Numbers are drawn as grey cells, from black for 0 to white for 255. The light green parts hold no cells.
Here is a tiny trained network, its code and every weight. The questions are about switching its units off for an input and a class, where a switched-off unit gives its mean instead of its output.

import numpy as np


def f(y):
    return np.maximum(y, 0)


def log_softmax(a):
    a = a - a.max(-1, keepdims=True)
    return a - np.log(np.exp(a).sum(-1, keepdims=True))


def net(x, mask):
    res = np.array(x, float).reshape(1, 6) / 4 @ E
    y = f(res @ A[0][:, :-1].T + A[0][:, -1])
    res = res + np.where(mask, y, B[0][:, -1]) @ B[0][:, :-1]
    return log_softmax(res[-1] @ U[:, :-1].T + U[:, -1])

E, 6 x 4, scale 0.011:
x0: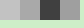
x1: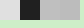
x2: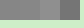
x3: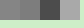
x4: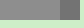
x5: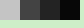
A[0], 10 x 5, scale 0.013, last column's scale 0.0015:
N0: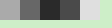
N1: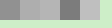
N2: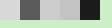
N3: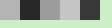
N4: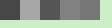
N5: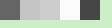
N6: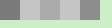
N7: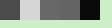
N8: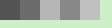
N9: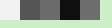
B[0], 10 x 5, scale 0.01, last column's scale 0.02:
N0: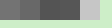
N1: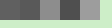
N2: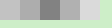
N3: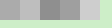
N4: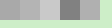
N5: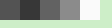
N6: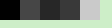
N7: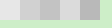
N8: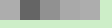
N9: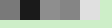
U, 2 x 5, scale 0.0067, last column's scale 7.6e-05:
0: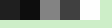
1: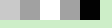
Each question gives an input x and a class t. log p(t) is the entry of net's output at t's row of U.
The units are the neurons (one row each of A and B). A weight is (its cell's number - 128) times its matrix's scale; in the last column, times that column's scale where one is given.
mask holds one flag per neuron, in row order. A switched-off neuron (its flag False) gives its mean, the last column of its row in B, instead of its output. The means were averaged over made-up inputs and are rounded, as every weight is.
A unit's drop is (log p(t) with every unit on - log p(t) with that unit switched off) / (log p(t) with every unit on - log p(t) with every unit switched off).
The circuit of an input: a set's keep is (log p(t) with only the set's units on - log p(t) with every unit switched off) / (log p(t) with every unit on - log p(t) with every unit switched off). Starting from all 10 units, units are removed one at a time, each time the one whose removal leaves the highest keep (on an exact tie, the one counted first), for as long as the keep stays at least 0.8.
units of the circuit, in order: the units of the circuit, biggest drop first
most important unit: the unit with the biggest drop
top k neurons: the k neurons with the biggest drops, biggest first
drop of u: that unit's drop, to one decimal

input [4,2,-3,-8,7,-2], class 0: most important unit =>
N7
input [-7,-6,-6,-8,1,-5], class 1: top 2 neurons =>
(N7; N4)
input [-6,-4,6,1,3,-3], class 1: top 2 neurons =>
(N7; N9)
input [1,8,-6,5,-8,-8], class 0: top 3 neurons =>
(N6; N5; N7)
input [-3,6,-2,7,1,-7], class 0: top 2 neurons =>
(N6; N5)
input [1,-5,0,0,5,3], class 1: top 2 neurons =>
(N6; N7)
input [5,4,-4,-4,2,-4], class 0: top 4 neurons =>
(N6; N7; N5; N4)
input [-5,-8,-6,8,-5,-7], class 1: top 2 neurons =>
(N7; N4)
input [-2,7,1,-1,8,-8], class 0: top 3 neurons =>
(N6; N5; N7)
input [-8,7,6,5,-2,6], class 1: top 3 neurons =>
(N6; N3; N5)
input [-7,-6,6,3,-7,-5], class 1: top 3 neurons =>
(N7; N4; N9)
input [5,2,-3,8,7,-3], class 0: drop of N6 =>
0.3
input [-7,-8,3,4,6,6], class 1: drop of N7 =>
0.6
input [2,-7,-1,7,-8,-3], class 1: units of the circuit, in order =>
(N7)
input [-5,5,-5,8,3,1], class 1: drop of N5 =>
0.0
